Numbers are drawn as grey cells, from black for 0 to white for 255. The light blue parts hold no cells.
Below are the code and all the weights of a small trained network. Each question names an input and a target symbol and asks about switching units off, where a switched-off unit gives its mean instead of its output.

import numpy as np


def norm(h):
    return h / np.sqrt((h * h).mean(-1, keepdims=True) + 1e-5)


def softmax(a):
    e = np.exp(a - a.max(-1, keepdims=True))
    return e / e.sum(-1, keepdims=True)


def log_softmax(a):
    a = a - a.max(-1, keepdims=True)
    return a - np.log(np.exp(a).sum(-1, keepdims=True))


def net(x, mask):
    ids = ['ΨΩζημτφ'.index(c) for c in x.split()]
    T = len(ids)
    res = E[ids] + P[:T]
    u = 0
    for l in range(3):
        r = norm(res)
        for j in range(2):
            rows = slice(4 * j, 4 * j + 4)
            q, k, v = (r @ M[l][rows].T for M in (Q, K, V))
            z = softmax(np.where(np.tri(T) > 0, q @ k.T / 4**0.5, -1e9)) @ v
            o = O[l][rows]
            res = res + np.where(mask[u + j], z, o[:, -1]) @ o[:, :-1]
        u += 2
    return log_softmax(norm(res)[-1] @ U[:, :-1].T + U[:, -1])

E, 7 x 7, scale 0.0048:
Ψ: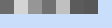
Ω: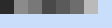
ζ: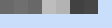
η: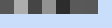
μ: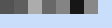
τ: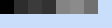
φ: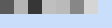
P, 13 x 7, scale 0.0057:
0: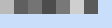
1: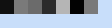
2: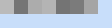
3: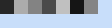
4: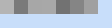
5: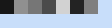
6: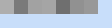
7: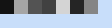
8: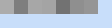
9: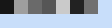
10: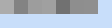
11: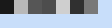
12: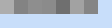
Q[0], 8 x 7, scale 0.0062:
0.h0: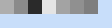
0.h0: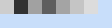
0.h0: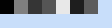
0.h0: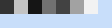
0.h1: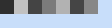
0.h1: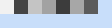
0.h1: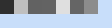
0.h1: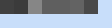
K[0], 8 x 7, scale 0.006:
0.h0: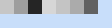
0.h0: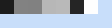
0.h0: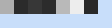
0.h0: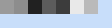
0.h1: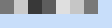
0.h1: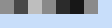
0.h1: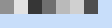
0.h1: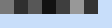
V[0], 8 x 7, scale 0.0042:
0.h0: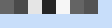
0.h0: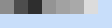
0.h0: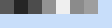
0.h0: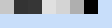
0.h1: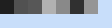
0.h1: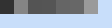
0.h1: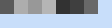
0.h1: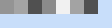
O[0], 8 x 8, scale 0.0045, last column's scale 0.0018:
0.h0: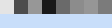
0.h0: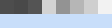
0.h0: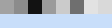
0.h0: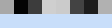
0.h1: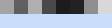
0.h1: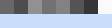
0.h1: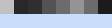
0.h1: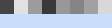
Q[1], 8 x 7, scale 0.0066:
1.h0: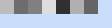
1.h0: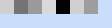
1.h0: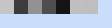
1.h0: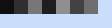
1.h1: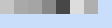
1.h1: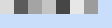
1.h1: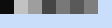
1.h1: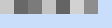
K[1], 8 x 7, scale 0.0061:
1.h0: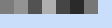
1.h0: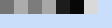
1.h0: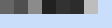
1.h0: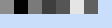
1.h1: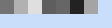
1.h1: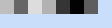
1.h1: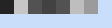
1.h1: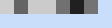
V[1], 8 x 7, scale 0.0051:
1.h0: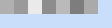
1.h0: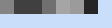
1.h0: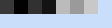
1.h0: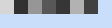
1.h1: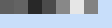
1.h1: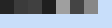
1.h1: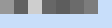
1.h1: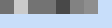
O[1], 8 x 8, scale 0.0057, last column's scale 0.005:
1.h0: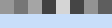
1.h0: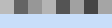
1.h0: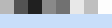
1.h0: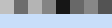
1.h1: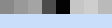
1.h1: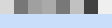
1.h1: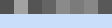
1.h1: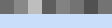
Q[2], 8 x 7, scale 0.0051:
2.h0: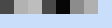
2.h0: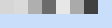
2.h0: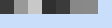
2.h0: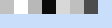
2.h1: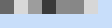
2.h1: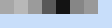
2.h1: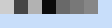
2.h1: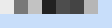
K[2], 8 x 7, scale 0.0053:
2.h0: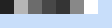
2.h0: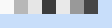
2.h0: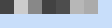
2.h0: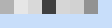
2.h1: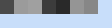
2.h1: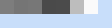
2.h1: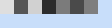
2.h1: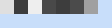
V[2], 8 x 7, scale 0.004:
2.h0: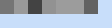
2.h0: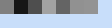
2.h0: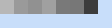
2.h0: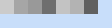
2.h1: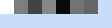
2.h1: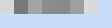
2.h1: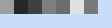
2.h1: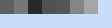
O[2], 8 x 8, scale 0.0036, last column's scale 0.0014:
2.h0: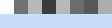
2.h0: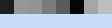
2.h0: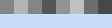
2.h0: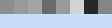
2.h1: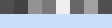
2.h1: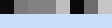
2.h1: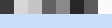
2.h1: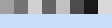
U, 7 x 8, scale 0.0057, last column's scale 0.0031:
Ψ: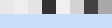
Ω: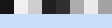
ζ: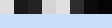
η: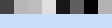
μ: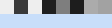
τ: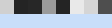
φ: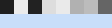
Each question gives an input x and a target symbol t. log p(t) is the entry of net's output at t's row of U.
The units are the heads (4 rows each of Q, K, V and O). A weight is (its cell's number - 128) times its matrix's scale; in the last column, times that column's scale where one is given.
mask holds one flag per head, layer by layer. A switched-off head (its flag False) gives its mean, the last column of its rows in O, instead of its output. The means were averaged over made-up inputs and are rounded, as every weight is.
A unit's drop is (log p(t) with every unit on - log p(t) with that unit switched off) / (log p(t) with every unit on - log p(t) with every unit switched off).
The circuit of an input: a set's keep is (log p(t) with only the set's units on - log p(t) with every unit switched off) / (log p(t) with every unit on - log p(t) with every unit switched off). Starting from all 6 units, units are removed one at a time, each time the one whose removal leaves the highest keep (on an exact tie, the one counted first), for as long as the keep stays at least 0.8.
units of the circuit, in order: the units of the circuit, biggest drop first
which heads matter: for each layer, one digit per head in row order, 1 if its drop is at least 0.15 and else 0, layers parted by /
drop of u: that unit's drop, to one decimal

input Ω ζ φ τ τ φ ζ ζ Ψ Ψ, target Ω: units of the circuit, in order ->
0.h1, 1.h1
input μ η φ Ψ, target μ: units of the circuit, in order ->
0.h0, 1.h0
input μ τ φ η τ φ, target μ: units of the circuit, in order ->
0.h0, 0.h1
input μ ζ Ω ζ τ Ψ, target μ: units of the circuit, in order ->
1.h0, 0.h0
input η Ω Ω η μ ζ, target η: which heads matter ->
00 / 10 / 00
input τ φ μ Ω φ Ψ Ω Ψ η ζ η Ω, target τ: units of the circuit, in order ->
1.h0
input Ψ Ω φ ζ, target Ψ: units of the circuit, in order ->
0.h1, 0.h0
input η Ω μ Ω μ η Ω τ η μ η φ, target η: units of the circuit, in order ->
0.h0, 1.h0
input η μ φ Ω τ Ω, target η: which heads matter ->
10 / 00 / 00
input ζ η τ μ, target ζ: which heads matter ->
10 / 00 / 00
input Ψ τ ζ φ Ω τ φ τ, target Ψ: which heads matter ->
11 / 00 / 00
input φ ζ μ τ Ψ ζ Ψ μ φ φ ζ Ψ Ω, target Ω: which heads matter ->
10 / 00 / 00
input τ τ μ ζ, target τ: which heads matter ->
00 / 11 / 00
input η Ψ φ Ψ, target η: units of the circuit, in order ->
1.h0
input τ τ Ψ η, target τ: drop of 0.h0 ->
0.1
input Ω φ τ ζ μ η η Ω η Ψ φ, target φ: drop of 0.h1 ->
0.0
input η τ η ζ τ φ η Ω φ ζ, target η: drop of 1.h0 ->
0.2
